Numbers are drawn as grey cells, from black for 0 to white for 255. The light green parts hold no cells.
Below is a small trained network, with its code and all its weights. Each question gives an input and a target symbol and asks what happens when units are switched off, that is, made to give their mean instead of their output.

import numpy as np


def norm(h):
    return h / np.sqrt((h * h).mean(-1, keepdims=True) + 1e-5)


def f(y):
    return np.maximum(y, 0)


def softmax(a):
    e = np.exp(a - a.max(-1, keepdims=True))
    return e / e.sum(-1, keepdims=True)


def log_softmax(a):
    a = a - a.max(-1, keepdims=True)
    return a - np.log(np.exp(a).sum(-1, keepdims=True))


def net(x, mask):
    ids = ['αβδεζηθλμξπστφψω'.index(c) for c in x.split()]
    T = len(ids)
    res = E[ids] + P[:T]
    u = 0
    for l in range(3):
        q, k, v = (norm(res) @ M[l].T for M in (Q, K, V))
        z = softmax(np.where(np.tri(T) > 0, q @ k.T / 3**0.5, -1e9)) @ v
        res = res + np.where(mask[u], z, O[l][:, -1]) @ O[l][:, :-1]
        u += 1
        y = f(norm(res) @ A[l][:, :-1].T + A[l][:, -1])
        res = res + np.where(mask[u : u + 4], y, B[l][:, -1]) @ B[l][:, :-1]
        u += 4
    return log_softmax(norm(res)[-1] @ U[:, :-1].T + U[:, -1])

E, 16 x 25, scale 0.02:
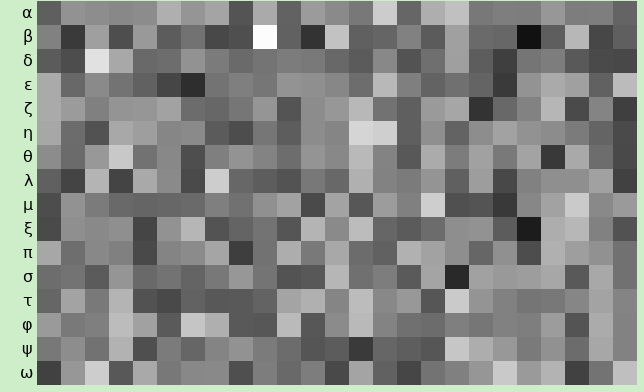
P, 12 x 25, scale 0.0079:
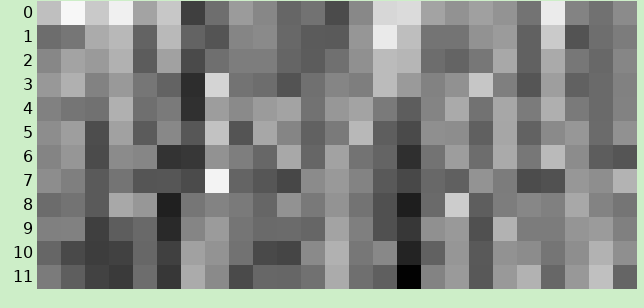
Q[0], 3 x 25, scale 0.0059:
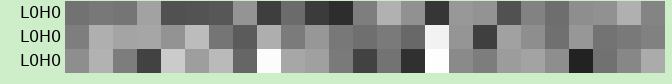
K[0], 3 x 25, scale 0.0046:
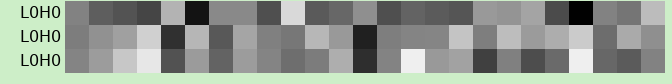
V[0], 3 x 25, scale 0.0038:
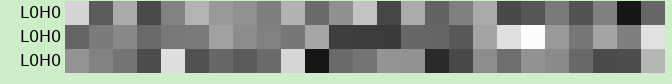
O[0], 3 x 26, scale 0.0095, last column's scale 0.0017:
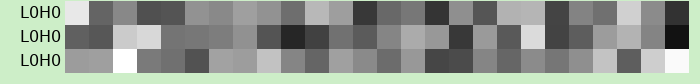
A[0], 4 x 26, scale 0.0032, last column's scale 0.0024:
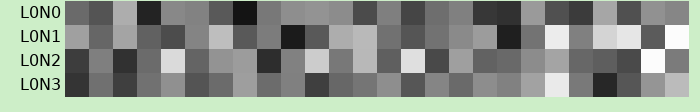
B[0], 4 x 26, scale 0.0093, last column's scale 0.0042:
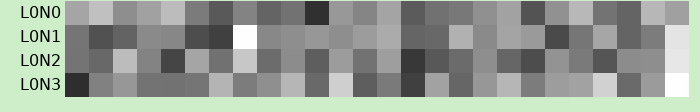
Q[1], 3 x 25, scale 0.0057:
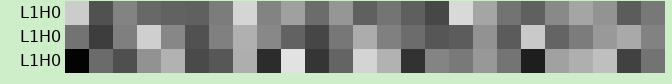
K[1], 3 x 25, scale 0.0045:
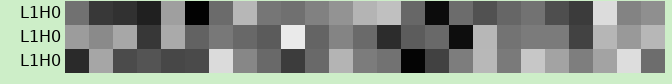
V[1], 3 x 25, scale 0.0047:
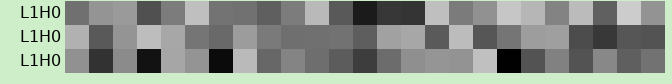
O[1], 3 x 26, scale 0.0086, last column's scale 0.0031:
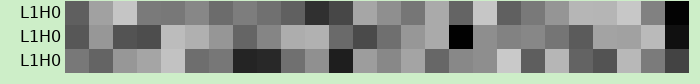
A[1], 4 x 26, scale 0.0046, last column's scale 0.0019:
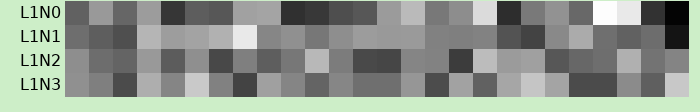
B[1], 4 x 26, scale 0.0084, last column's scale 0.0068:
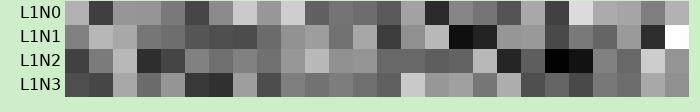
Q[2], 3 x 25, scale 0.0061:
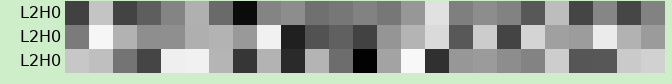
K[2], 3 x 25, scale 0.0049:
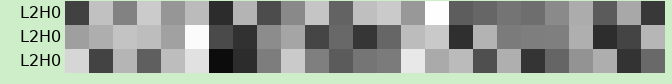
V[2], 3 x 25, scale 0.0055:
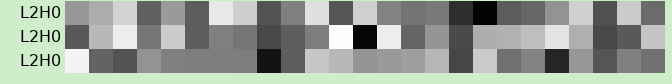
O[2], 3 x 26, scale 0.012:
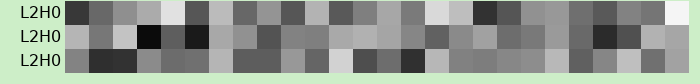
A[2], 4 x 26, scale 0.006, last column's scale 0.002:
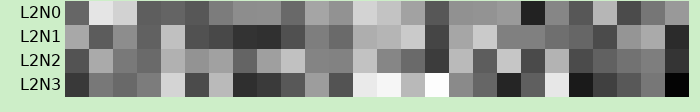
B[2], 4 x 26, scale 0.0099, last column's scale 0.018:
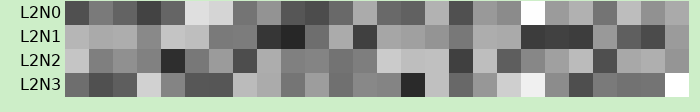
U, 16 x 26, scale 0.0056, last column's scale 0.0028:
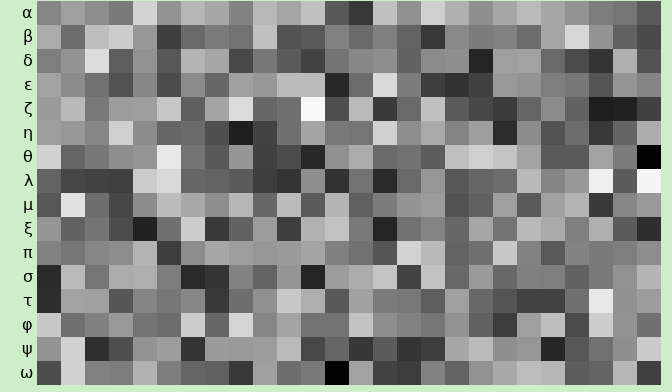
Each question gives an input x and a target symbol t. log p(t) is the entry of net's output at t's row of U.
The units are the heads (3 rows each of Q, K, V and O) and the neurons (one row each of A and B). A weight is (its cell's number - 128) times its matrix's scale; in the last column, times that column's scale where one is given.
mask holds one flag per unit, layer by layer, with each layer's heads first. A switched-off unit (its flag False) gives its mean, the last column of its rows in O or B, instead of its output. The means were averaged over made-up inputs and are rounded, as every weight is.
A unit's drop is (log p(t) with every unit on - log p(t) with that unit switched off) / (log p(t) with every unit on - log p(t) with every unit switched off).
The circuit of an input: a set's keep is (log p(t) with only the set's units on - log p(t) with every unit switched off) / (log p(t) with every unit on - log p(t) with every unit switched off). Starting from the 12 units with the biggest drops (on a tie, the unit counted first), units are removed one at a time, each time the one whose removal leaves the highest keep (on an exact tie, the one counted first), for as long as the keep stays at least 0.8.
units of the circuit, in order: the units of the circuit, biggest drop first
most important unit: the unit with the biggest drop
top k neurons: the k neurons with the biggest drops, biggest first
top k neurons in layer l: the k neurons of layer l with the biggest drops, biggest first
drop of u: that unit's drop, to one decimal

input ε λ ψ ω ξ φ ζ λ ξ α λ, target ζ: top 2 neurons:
L2N3, L2N0
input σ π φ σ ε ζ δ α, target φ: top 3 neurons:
L2N2, L2N3, L0N3
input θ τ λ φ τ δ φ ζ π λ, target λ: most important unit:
L1N1
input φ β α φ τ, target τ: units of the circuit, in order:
L0H0, L2N3, L1N2
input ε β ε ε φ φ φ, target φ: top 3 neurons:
L1N1, L2N3, L0N0
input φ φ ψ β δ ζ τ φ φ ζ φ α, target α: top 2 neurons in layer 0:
L0N3, L0N2
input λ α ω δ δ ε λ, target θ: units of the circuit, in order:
L1H0, L2H0, L2N0, L1N1
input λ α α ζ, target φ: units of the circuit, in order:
L0H0, L2N2
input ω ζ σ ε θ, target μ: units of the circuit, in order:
L2H0, L2N0, L2N3
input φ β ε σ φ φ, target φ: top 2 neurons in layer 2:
L2N3, L2N1
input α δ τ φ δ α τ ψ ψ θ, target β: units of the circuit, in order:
L1N0, L2H0, L0H0
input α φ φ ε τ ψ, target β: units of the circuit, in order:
L1N0, L2H0, L0H0
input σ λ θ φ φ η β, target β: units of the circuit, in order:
L0H0, L2H0, L2N3
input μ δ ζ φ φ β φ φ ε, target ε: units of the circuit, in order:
L0H0, L2N3
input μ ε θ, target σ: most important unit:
L2H0
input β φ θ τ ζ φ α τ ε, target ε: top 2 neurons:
L2N3, L0N3
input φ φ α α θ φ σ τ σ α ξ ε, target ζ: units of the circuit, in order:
L2H0, L1H0, L2N3
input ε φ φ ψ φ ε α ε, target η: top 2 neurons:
L1N1, L2N3
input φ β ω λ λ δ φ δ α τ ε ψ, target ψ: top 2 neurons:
L1N2, L1N1
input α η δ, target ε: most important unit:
L1H0
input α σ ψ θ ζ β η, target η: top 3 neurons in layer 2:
L2N1, L2N3, L2N0
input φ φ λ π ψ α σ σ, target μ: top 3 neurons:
L0N3, L1N0, L2N3
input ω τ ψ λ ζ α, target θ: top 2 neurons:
L0N3, L2N0
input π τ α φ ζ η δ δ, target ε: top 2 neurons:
L2N3, L0N3
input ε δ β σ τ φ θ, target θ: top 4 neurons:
L1N1, L2N0, L0N3, L1N0
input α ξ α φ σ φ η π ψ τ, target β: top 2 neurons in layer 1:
L1N0, L1N1
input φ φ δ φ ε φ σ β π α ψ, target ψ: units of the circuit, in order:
L2H0
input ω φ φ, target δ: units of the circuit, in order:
L2H0, L1H0
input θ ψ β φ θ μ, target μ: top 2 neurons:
L2N3, L1N1
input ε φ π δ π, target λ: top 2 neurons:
L1N1, L1N2
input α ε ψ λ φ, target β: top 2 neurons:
L1N1, L1N2
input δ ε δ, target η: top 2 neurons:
L0N3, L1N1
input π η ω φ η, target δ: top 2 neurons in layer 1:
L1N0, L1N1
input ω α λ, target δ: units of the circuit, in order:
L2H0
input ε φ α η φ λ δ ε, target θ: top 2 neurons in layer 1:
L1N1, L1N0
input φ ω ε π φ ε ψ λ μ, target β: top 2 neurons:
L1N0, L0N3
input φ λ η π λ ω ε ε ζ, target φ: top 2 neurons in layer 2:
L2N2, L2N3
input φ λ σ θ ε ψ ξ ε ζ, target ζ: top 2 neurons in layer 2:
L2N3, L2N0
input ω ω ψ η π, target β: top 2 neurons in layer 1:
L1N0, L1N2
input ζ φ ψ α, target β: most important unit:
L1N0
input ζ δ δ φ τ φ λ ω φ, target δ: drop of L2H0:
0.8
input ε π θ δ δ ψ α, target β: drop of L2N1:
0.0
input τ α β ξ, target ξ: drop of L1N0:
0.2
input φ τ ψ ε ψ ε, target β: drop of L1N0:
0.2
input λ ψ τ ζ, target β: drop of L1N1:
0.1
